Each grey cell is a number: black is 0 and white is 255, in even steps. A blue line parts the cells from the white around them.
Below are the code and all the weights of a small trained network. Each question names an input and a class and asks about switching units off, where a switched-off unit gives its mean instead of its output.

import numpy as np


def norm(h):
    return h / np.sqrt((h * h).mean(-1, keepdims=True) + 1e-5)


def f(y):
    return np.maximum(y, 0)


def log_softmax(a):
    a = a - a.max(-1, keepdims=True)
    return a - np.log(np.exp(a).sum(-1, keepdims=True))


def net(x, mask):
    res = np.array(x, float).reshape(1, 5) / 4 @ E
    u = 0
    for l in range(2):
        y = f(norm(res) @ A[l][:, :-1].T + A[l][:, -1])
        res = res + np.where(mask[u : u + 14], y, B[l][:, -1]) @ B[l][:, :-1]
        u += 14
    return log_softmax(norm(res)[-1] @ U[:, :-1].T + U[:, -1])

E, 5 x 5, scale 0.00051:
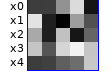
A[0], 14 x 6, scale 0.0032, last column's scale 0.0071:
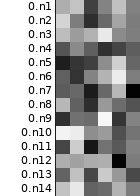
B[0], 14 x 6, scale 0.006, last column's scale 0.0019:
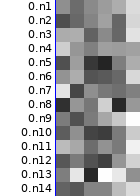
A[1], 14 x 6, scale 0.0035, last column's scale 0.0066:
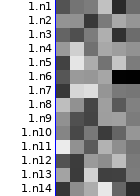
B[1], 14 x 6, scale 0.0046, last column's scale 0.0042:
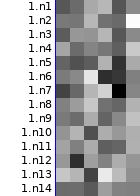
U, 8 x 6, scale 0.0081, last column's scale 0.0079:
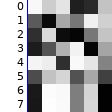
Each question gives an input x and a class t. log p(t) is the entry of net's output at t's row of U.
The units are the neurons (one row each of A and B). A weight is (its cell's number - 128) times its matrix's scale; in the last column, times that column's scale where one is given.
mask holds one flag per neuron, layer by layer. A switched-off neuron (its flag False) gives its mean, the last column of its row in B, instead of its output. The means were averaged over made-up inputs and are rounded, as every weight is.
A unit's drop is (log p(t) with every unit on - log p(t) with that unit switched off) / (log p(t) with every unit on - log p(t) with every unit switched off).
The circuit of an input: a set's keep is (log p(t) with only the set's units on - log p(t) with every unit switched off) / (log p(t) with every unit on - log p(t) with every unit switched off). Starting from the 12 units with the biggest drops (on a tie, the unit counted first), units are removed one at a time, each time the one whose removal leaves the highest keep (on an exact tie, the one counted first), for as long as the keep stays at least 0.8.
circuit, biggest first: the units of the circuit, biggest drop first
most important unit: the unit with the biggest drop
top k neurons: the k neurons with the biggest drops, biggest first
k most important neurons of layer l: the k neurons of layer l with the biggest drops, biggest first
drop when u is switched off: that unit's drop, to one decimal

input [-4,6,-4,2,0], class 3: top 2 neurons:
(0.n8, 0.n2)
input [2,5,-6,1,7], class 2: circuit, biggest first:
(0.n5)
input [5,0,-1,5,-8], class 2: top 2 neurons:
(0.n12, 0.n10)
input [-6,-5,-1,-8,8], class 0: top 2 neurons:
(0.n11, 0.n4)
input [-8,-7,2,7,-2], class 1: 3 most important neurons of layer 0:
(0.n14, 0.n11, 0.n8)
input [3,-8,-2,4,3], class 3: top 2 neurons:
(0.n11, 1.n5)
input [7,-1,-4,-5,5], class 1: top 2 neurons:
(0.n9, 0.n3)
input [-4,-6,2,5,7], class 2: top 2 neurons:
(0.n6, 0.n11)
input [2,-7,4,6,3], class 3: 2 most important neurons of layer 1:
(1.n7, 1.n5)
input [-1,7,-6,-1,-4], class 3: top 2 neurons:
(0.n8, 0.n2)
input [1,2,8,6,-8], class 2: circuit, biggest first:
(0.n12, 0.n10)
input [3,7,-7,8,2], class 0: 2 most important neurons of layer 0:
(0.n3, 0.n6)
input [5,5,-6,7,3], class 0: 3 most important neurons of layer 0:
(0.n3, 0.n6, 0.n14)
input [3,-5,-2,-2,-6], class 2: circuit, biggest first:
(0.n12)
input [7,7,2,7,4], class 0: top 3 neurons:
(0.n6, 0.n14, 0.n2)
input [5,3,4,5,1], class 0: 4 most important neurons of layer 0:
(0.n14, 0.n6, 0.n3, 0.n2)
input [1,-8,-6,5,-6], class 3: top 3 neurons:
(1.n5, 0.n11, 0.n6)
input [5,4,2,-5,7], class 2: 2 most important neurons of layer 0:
(0.n5, 0.n3)
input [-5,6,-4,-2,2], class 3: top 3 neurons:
(0.n8, 0.n2, 0.n9)
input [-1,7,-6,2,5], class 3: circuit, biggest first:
(0.n8)
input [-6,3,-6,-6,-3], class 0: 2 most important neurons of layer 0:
(0.n11, 0.n9)
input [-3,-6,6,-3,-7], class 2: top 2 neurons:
(0.n9, 0.n10)
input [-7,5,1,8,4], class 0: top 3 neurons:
(0.n6, 0.n9, 0.n3)
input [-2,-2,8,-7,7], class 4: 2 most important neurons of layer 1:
(1.n10, 1.n13)
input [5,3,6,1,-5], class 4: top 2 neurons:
(1.n10, 0.n14)
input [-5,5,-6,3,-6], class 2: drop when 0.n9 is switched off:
0.4
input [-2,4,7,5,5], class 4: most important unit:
0.n11
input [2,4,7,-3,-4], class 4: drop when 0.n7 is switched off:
0.0
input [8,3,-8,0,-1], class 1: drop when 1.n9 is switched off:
0.1
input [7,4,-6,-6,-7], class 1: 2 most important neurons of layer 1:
(1.n9, 1.n10)
